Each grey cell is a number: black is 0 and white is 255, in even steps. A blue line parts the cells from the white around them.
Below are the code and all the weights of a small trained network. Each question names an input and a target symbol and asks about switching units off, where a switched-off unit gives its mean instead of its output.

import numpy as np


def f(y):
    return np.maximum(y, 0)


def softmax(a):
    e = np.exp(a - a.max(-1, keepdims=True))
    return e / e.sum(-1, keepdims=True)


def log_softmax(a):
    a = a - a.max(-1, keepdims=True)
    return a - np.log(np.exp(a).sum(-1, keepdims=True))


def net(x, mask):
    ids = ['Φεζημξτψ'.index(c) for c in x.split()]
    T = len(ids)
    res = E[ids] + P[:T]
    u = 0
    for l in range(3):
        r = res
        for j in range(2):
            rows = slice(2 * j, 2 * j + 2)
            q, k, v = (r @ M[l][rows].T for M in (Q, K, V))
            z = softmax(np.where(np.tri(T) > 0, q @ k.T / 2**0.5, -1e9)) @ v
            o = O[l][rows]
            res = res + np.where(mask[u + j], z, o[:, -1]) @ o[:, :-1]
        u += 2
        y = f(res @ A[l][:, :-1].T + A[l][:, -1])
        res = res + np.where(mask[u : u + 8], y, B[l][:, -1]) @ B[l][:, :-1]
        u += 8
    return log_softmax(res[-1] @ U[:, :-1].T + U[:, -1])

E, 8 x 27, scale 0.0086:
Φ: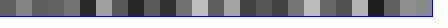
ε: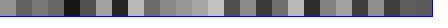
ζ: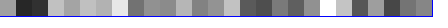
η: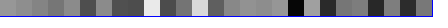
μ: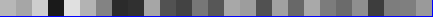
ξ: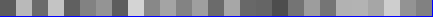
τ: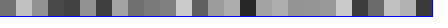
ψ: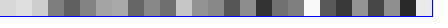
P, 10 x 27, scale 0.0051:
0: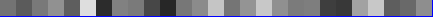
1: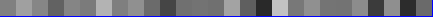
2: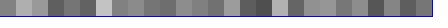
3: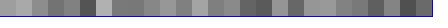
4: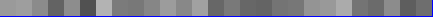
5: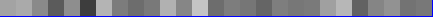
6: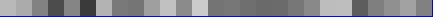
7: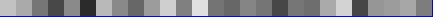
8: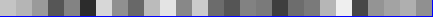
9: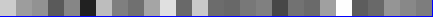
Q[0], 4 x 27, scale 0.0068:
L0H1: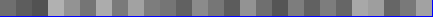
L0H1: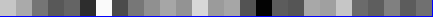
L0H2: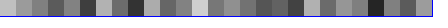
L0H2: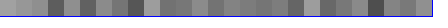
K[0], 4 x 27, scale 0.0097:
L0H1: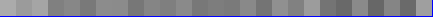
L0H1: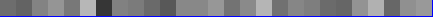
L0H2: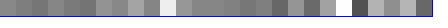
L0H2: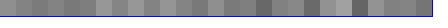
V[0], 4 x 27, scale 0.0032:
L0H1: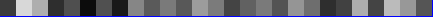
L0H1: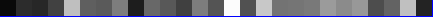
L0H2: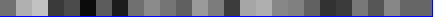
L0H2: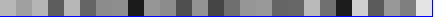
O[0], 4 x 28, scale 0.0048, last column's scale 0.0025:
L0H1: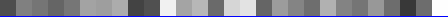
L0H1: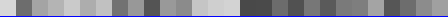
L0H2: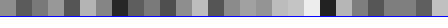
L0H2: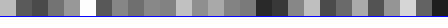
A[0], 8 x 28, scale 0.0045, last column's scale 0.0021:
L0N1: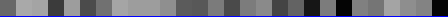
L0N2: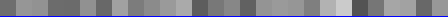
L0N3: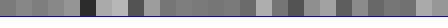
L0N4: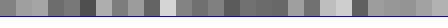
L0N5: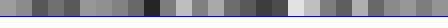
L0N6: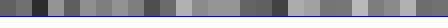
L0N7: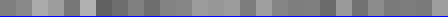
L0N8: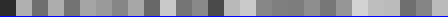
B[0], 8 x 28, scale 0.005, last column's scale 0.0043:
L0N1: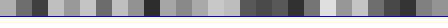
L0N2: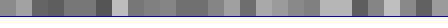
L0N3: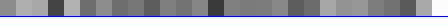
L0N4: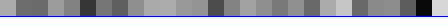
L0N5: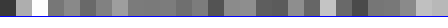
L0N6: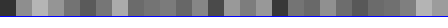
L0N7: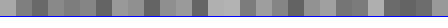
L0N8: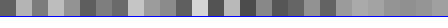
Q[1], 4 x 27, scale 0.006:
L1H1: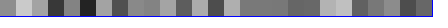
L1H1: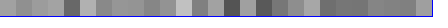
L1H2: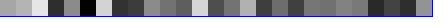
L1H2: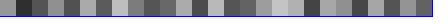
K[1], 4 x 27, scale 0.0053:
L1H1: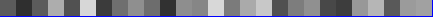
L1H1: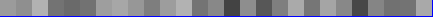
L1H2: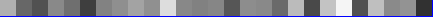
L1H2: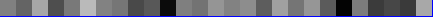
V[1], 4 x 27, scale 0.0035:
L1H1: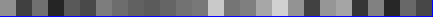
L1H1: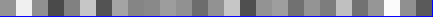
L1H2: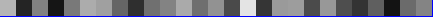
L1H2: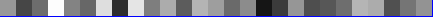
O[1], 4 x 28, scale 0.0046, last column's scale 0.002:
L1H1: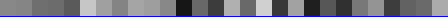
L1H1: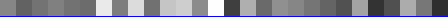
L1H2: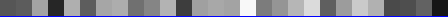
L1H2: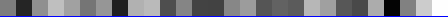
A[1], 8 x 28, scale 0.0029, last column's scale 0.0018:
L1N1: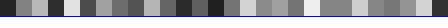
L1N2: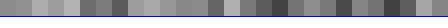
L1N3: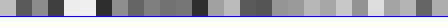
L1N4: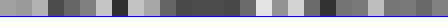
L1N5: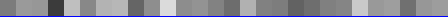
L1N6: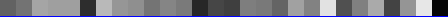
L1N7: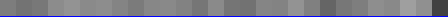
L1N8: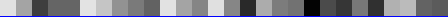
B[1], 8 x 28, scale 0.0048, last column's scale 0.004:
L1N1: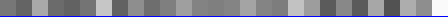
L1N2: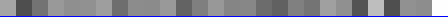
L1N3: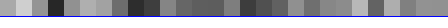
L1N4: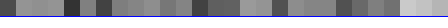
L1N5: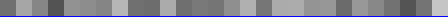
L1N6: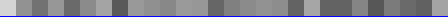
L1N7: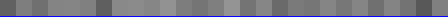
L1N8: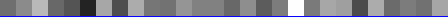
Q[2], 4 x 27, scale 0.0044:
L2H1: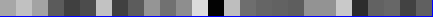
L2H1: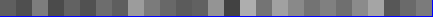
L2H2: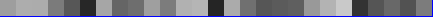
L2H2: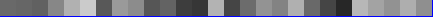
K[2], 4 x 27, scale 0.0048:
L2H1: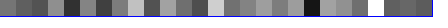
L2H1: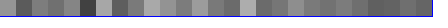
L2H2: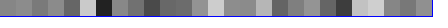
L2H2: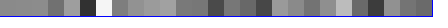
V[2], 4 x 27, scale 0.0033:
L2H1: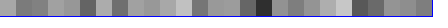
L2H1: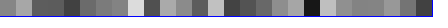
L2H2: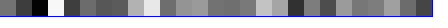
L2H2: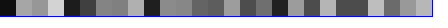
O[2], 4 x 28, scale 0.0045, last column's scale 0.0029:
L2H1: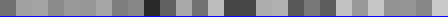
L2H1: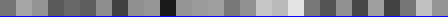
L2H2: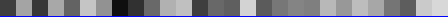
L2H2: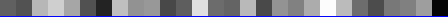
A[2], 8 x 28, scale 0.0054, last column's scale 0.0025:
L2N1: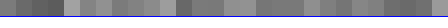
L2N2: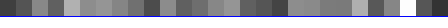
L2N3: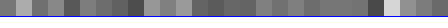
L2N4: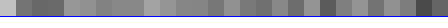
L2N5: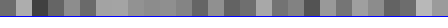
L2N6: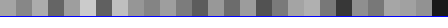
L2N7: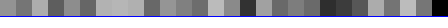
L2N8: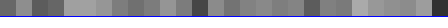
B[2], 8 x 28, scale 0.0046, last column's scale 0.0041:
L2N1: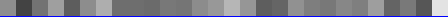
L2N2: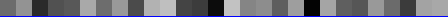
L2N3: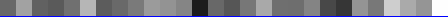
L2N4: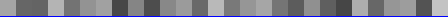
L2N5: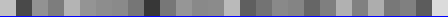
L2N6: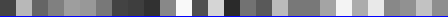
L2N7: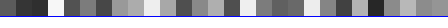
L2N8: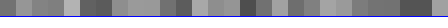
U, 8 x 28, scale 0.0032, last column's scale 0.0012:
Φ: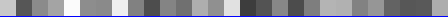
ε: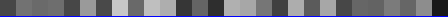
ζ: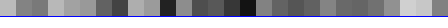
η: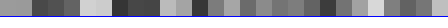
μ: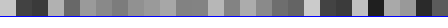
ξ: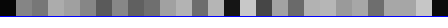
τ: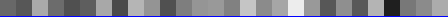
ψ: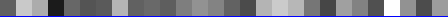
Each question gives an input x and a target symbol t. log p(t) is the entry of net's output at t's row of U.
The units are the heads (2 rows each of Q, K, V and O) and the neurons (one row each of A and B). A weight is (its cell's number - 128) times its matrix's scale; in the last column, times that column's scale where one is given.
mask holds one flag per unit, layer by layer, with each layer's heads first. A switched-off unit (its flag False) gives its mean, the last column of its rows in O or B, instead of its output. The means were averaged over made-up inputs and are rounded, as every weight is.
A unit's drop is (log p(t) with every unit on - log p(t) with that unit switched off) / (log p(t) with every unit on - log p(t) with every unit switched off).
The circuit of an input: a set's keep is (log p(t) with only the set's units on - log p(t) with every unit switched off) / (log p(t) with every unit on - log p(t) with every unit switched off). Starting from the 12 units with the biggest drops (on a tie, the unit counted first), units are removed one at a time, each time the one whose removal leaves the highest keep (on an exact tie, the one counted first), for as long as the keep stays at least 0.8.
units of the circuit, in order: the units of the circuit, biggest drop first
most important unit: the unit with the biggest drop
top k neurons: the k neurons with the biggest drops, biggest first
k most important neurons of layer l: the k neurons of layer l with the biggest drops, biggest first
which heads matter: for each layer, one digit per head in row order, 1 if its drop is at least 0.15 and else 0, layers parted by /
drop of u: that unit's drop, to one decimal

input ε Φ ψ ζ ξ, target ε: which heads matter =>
11 / 10 / 11
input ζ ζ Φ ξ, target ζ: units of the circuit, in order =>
(L1H2, L0H1)
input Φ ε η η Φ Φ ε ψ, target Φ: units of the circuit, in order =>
(L2H2, L0H1)
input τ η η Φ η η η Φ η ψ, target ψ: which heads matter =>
01 / 01 / 00
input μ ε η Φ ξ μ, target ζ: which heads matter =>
00 / 01 / 00
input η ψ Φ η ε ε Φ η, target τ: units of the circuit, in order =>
(L1H2, L1N1)
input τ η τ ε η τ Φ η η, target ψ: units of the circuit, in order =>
(L1H2, L0N2)
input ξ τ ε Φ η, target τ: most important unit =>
L0N4
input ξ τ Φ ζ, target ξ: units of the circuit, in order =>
(L2H2, L0N8, L1H1, L1H2)
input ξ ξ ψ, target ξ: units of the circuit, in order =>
(L2H2, L1H1, L0N8)
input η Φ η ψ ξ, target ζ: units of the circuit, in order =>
(L1H2, L0N8)
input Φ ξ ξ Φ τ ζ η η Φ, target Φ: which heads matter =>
01 / 00 / 00
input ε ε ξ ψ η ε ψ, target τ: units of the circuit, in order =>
(L1H2, L1N1, L2N3)
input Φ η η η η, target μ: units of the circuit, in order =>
(L0H2, L2N4, L2H1)
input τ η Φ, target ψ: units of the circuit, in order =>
(L1H2)
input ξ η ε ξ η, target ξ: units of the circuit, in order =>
(L2H2, L1H1, L0N8, L1H2)
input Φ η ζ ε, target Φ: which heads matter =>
10 / 10 / 01
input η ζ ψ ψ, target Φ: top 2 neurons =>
(L0N1, L2N5)
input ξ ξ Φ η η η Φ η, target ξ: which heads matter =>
00 / 10 / 01
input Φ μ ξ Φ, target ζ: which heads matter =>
00 / 01 / 00
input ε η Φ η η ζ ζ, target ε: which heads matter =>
10 / 10 / 11
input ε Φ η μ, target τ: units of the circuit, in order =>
(L1N1, L1H2)
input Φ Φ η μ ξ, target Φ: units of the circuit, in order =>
(L0H1, L2H2)
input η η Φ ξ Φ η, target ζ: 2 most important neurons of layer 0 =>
(L0N8, L0N4)
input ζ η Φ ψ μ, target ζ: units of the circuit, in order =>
(L0H1)
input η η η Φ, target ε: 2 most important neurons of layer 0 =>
(L0N5, L0N6)
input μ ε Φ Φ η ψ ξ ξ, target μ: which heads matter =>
01 / 00 / 01
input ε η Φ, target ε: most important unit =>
L1H1
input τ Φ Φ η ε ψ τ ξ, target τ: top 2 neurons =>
(L1N8, L0N2)
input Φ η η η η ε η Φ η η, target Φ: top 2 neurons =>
(L0N5, L0N6)
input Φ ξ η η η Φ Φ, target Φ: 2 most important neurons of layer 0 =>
(L0N5, L0N6)
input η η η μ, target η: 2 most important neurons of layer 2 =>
(L2N6, L2N2)
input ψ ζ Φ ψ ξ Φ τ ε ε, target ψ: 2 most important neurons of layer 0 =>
(L0N2, L0N5)
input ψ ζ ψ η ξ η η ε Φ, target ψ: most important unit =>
L0H1
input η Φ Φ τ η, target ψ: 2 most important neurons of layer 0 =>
(L0N2, L0N4)
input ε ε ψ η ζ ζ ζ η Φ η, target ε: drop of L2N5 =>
-0.3
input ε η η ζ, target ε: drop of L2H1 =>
0.5
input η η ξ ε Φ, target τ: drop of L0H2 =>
0.0
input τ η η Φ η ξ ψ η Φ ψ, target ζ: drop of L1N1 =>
0.1
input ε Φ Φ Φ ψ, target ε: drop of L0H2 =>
0.2
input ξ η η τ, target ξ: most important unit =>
L2H2
